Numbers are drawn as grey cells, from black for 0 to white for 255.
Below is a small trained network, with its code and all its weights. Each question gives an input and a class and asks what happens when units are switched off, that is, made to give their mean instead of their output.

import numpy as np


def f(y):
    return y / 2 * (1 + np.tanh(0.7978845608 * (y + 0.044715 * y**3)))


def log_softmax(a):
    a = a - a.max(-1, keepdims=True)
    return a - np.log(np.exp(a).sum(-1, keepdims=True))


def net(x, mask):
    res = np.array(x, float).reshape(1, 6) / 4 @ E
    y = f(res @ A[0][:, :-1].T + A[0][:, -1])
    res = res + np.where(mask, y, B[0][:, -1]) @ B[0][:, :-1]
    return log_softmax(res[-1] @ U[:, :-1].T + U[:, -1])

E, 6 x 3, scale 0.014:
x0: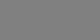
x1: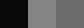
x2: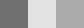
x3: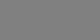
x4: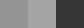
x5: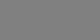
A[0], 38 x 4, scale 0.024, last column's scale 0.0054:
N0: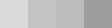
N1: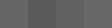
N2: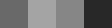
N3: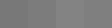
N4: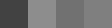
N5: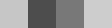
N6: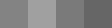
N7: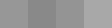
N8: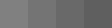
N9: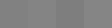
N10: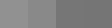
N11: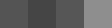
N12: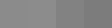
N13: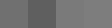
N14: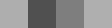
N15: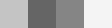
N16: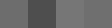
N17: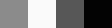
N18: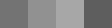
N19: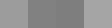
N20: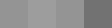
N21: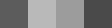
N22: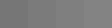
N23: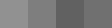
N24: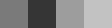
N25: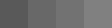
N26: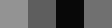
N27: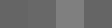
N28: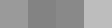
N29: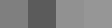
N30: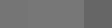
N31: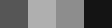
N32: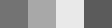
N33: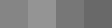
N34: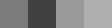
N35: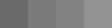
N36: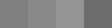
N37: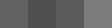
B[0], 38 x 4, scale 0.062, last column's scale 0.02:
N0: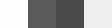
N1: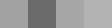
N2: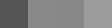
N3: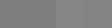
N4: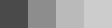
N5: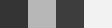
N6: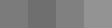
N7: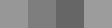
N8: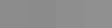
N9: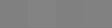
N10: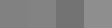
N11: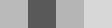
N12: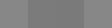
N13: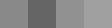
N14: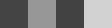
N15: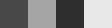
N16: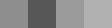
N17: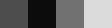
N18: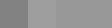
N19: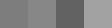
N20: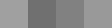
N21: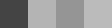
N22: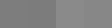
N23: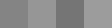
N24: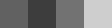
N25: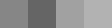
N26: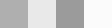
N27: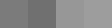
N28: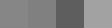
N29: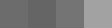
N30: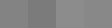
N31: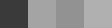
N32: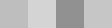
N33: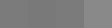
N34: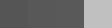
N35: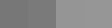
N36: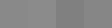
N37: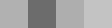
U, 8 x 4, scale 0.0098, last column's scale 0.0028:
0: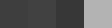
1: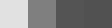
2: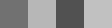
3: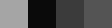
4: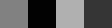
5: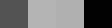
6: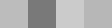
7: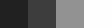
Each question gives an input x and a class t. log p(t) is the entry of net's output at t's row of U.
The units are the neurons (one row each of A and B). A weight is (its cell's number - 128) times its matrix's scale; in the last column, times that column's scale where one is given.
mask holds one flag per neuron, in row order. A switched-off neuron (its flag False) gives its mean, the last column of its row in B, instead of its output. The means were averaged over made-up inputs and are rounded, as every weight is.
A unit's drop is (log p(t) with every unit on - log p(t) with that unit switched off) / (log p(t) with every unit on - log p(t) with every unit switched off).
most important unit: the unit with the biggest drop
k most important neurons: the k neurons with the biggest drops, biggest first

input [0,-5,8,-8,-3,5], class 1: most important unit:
N32
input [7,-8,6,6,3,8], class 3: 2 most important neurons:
[N17; N0]
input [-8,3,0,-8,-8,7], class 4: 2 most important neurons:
[N26; N5]
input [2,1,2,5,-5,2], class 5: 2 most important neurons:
[N0; N11]
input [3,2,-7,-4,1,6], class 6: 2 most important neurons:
[N26; N17]
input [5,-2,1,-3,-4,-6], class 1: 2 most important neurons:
[N17; N32]
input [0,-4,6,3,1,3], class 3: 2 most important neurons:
[N17; N26]
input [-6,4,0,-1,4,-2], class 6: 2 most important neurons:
[N5; N15]
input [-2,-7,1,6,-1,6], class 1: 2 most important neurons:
[N0; N17]
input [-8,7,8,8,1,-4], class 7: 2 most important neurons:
[N17; N26]
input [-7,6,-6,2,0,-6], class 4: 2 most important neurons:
[N32; N24]
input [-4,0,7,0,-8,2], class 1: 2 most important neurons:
[N0; N5]
